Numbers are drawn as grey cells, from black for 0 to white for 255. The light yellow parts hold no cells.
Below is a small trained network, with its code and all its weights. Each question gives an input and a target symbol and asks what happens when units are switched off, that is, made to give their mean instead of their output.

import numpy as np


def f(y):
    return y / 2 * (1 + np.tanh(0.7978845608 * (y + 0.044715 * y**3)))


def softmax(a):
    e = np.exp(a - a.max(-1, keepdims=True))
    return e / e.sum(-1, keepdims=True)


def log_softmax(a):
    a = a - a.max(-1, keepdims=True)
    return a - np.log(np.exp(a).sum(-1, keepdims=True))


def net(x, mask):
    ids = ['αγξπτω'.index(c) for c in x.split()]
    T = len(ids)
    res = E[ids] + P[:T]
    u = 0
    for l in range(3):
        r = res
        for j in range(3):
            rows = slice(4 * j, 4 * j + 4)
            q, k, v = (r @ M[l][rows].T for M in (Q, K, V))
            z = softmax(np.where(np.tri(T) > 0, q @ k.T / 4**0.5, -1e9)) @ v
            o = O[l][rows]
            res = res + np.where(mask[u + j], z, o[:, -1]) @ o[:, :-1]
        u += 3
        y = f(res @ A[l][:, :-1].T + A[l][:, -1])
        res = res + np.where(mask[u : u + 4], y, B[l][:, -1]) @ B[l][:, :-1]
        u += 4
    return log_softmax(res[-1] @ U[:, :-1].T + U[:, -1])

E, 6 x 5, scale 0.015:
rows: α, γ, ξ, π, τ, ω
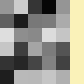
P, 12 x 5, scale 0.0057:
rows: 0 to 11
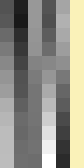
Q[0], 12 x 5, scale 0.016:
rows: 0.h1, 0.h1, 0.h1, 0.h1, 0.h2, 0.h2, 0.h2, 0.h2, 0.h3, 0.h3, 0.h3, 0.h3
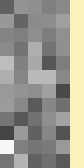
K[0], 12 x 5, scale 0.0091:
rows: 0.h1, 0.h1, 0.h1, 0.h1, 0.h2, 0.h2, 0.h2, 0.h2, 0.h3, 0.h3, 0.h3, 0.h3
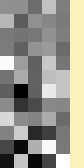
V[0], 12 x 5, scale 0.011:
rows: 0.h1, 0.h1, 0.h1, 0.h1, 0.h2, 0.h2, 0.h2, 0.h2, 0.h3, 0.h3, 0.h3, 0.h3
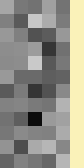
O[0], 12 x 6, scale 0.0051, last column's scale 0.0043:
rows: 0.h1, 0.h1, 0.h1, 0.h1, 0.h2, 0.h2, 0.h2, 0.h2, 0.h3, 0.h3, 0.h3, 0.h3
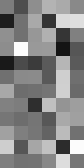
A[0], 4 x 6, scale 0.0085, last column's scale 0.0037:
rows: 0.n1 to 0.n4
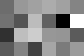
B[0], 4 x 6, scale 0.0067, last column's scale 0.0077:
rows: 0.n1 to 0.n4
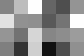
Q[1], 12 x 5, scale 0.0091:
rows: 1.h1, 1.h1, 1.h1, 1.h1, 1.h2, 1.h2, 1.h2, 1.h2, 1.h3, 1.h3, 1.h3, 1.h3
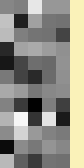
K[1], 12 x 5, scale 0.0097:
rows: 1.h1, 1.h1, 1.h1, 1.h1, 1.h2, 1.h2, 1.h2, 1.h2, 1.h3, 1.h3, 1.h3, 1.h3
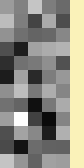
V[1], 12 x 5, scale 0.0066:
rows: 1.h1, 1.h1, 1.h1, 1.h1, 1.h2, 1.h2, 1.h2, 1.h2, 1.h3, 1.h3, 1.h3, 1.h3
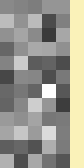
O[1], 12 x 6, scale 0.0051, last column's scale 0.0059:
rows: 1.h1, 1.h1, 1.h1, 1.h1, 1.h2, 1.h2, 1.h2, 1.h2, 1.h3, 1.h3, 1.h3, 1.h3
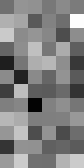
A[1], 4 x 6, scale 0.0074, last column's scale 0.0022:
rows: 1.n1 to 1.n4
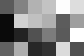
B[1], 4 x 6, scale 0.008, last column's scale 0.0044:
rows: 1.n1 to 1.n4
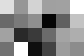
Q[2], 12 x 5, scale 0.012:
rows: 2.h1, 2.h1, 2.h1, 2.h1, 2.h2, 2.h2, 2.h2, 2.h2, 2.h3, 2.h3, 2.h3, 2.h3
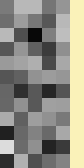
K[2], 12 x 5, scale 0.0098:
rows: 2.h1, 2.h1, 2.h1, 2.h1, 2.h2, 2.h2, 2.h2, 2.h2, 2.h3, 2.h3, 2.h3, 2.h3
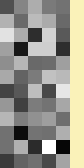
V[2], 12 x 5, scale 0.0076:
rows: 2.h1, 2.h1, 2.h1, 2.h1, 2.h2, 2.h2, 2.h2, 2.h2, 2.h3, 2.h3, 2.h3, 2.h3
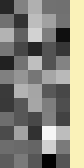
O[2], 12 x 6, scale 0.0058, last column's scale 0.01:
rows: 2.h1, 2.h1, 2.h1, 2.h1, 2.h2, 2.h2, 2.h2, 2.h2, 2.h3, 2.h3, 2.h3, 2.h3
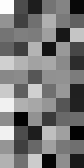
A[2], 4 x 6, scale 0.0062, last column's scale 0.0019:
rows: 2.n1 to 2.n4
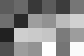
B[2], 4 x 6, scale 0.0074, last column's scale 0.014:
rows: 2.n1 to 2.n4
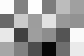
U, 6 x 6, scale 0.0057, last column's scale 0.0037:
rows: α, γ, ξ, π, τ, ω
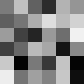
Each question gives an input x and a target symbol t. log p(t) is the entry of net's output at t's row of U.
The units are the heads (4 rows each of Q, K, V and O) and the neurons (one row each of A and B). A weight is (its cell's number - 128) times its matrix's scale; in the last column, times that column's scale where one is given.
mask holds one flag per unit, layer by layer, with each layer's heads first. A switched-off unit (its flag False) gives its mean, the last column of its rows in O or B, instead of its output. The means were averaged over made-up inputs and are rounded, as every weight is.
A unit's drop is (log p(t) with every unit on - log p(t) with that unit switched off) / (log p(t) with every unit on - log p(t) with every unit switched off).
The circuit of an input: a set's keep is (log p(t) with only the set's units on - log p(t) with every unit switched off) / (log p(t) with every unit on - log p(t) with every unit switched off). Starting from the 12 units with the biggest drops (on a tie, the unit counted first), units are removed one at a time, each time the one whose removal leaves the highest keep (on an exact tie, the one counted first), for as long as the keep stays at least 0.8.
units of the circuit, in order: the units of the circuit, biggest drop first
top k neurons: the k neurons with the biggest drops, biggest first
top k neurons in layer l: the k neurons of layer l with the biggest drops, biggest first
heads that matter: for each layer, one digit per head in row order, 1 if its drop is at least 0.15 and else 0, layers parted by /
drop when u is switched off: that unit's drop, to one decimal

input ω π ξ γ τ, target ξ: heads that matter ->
000 / 000 / 001
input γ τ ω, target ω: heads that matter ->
000 / 000 / 010
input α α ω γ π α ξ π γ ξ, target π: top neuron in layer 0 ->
0.n2
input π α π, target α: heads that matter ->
011 / 000 / 100
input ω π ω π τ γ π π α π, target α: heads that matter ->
010 / 000 / 100
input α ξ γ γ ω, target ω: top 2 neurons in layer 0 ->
0.n3, 0.n2
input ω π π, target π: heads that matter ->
001 / 000 / 101
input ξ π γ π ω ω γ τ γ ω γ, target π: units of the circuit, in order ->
0.n2, 0.h3, 2.h3, 1.h1
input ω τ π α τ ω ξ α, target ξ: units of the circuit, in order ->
2.h3, 1.n2, 0.n2, 0.h2
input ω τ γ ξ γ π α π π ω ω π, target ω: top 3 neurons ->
0.n2, 0.n1, 1.n2
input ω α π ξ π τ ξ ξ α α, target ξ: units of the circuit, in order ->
2.h3, 1.n2
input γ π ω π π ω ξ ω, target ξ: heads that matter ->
000 / 000 / 101
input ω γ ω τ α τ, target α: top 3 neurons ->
2.n3, 1.n4, 2.n2
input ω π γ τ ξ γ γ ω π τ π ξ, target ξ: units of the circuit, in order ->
2.h3, 2.n4, 1.n2
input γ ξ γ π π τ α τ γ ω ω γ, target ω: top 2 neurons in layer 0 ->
0.n2, 0.n1
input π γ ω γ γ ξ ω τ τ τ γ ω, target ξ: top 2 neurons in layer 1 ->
1.n1, 1.n2
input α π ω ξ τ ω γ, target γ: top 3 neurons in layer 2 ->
2.n2, 2.n3, 2.n4
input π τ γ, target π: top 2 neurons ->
0.n2, 2.n4
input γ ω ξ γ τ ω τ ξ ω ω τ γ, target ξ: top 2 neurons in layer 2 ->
2.n4, 2.n1
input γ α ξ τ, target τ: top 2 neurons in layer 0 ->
0.n2, 0.n4
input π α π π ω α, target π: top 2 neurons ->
0.n2, 1.n1
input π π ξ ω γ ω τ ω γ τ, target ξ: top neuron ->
1.n2
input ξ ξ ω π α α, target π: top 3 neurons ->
0.n2, 2.n4, 0.n1
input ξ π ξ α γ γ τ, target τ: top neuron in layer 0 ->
0.n2
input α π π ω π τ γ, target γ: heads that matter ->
010 / 010 / 100
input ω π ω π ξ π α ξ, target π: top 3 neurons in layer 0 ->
0.n2, 0.n1, 0.n3
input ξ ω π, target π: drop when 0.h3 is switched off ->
0.3
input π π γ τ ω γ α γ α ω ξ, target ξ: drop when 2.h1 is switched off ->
-0.2
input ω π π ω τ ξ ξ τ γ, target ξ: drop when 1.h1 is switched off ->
0.0
